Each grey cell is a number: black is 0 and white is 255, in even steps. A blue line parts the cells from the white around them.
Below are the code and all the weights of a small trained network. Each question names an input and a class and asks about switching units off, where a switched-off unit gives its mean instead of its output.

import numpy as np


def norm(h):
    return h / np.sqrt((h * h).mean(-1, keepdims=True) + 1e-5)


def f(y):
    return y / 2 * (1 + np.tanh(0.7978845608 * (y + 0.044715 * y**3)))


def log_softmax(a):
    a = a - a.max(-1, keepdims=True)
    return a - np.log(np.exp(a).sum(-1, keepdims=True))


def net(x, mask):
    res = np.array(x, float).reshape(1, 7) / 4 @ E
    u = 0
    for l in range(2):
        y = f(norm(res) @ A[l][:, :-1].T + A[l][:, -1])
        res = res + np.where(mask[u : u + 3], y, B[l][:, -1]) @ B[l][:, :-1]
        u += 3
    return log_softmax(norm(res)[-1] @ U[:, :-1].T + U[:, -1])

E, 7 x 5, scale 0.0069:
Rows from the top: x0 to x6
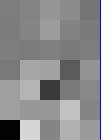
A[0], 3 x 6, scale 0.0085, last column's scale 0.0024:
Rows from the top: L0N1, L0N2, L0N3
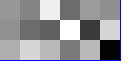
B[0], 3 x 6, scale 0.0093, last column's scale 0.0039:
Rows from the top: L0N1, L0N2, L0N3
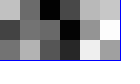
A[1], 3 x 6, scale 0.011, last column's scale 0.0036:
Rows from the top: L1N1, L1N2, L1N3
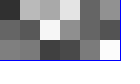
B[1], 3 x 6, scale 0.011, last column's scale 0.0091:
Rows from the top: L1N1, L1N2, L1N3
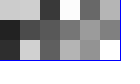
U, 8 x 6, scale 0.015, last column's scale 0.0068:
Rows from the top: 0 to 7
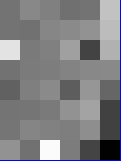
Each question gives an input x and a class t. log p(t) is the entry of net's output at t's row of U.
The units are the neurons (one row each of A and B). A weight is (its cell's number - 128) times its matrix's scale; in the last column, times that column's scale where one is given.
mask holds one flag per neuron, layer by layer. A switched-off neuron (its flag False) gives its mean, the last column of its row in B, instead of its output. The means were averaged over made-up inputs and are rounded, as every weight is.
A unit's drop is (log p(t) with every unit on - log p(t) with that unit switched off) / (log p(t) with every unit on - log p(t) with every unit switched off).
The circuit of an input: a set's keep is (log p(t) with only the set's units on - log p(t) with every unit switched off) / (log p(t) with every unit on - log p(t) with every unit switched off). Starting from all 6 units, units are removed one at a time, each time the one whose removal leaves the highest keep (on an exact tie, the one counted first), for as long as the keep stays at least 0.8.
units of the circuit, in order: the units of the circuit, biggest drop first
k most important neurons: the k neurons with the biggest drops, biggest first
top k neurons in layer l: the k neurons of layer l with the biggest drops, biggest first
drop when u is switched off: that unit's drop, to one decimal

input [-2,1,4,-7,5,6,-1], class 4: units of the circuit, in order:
(L0N2)
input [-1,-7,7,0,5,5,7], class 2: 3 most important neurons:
(L1N1; L0N1; L1N3)
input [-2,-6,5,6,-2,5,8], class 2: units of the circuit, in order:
(L1N1; L0N2)
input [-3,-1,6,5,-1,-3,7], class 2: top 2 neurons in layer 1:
(L1N1; L1N3)
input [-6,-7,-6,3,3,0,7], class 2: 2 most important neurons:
(L1N1; L0N2)
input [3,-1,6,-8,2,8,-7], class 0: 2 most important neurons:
(L0N2; L1N1)
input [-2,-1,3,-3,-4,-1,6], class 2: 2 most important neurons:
(L1N1; L1N3)
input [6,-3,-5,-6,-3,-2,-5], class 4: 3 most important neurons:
(L1N1; L0N2; L0N1)
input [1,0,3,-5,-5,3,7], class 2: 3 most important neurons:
(L1N1; L1N3; L0N3)
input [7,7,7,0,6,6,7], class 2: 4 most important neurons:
(L1N1; L0N1; L1N3; L1N2)
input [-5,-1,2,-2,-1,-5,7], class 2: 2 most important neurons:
(L1N1; L0N2)
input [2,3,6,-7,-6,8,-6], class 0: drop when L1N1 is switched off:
0.3
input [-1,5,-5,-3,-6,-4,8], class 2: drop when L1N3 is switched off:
0.2
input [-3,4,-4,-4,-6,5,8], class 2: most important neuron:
(L1N1)
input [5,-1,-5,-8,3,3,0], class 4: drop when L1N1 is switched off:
0.2
